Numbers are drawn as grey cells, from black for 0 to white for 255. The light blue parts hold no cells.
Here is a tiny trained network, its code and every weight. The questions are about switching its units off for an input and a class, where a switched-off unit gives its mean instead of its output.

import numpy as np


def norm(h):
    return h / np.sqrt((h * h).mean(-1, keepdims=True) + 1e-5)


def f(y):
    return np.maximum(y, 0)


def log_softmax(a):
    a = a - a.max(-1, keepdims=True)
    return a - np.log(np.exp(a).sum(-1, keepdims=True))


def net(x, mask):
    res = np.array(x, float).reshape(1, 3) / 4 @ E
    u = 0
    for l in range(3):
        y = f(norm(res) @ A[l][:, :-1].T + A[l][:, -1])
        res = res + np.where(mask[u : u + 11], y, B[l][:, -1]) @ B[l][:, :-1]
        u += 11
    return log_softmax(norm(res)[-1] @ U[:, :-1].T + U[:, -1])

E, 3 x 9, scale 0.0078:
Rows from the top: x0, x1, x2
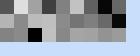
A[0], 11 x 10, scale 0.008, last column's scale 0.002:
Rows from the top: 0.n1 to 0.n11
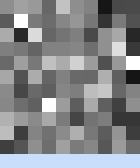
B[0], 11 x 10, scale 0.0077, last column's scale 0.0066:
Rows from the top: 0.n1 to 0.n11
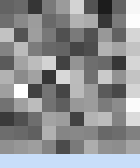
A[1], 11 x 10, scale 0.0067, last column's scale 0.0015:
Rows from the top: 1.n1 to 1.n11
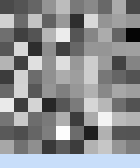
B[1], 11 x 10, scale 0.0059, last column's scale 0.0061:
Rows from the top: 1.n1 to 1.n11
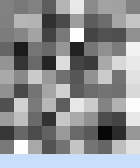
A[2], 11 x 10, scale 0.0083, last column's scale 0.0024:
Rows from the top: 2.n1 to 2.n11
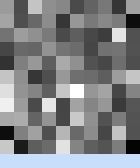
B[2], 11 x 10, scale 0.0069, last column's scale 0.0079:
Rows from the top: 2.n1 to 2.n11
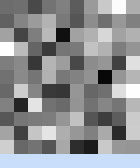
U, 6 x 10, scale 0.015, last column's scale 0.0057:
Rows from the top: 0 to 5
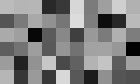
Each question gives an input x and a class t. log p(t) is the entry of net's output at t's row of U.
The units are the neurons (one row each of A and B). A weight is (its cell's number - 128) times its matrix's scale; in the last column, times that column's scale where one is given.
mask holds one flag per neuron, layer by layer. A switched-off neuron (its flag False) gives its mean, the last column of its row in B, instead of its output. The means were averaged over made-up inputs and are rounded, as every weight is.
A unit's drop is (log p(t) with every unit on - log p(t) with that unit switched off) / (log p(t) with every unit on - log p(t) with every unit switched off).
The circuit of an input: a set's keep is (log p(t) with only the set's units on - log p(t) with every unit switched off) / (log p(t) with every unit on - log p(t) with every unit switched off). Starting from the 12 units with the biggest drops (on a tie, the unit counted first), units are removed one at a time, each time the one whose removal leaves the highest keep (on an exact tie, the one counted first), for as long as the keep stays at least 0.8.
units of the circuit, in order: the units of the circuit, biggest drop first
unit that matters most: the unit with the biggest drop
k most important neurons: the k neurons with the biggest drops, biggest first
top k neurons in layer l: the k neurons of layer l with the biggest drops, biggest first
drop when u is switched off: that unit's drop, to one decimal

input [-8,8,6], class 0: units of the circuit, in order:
[2.n7; 1.n3]
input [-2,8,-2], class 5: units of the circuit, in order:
[1.n5]
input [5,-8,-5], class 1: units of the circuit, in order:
[2.n10; 2.n7]
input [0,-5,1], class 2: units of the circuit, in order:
[0.n2; 0.n8; 1.n4]
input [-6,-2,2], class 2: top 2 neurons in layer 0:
[0.n7; 0.n3]
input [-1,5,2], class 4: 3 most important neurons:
[0.n9; 0.n8; 2.n7]
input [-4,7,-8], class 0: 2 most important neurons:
[1.n8; 0.n3]
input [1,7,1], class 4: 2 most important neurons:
[0.n9; 0.n8]
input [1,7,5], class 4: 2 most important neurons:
[0.n9; 1.n8]
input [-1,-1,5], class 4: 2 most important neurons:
[0.n5; 1.n5]
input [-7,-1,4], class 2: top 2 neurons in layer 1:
[1.n4; 1.n9]
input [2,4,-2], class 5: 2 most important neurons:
[0.n7; 1.n8]
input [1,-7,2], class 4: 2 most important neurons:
[2.n10; 2.n3]
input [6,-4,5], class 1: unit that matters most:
0.n2
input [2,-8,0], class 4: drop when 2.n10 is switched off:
0.2
